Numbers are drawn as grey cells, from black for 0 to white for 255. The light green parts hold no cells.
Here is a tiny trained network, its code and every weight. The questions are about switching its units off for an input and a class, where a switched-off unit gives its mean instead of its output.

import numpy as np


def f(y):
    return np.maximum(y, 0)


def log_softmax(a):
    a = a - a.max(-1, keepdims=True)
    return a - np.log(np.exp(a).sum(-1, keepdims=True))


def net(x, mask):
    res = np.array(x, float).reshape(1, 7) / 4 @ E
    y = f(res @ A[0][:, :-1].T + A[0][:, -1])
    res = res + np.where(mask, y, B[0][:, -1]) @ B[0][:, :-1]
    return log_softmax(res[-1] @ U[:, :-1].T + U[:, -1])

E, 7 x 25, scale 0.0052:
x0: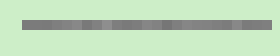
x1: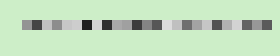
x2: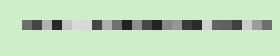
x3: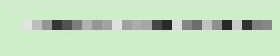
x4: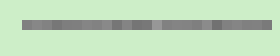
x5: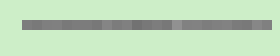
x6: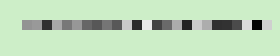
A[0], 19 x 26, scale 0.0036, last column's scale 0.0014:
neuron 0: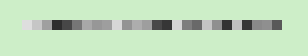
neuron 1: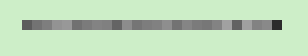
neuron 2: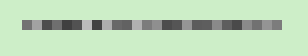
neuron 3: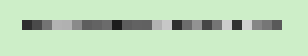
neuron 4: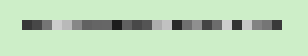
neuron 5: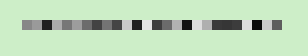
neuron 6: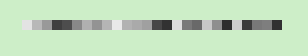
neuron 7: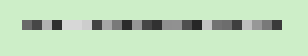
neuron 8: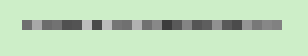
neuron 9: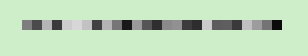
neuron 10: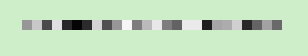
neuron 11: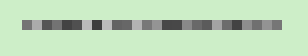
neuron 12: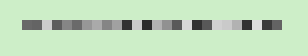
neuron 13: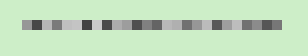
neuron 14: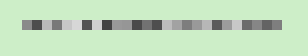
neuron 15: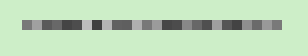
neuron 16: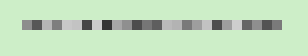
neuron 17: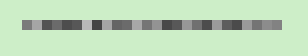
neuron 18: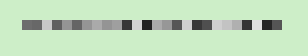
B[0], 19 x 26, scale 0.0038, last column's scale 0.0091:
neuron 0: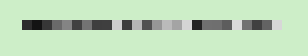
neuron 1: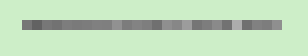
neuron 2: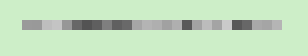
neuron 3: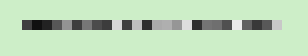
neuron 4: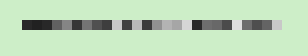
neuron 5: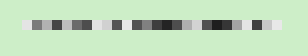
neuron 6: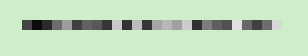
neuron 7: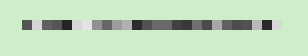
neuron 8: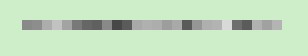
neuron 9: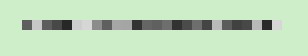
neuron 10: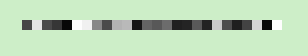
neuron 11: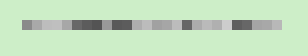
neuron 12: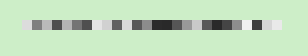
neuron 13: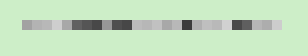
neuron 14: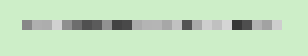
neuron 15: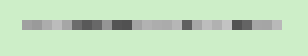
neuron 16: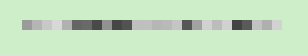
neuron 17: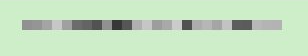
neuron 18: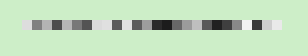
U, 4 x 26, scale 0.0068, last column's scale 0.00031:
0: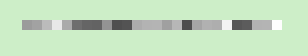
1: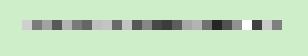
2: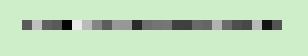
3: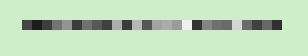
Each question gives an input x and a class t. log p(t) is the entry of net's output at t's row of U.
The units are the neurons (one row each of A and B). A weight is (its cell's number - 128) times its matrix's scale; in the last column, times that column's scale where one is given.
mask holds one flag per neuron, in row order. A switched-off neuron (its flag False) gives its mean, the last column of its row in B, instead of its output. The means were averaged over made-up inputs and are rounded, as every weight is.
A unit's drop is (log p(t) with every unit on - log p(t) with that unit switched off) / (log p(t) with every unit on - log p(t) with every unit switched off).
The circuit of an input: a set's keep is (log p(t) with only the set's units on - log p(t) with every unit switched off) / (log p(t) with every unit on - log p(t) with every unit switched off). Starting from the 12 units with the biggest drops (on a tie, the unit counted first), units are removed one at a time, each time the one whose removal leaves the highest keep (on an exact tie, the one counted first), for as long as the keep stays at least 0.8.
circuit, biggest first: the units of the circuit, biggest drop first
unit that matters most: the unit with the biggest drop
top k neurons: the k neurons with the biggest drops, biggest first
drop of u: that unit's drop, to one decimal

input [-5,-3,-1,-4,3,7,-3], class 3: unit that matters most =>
neuron 3
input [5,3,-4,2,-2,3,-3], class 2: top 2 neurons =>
[neuron 10; neuron 5]
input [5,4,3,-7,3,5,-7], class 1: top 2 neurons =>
[neuron 18; neuron 12]
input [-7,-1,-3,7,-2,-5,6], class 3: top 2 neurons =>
[neuron 6; neuron 0]
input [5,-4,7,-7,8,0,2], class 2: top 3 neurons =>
[neuron 7; neuron 9; neuron 6]
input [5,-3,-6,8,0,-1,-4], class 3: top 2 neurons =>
[neuron 6; neuron 0]
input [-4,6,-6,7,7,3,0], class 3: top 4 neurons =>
[neuron 6; neuron 0; neuron 7; neuron 9]
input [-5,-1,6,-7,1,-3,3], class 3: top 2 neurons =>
[neuron 3; neuron 4]
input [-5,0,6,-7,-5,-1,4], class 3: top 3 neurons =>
[neuron 3; neuron 4; neuron 10]
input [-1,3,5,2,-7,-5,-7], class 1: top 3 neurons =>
[neuron 18; neuron 12; neuron 10]
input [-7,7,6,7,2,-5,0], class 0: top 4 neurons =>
[neuron 16; neuron 13; neuron 14; neuron 10]
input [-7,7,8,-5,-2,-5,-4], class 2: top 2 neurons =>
[neuron 7; neuron 9]
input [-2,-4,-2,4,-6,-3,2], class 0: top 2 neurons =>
[neuron 3; neuron 4]
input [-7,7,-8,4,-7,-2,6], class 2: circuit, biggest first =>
[neuron 10]
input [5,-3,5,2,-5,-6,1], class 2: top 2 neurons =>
[neuron 9; neuron 7]
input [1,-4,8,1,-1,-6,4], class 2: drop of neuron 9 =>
0.3
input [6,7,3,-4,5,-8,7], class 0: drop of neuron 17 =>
-0.1
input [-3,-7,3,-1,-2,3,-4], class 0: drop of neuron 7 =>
0.0
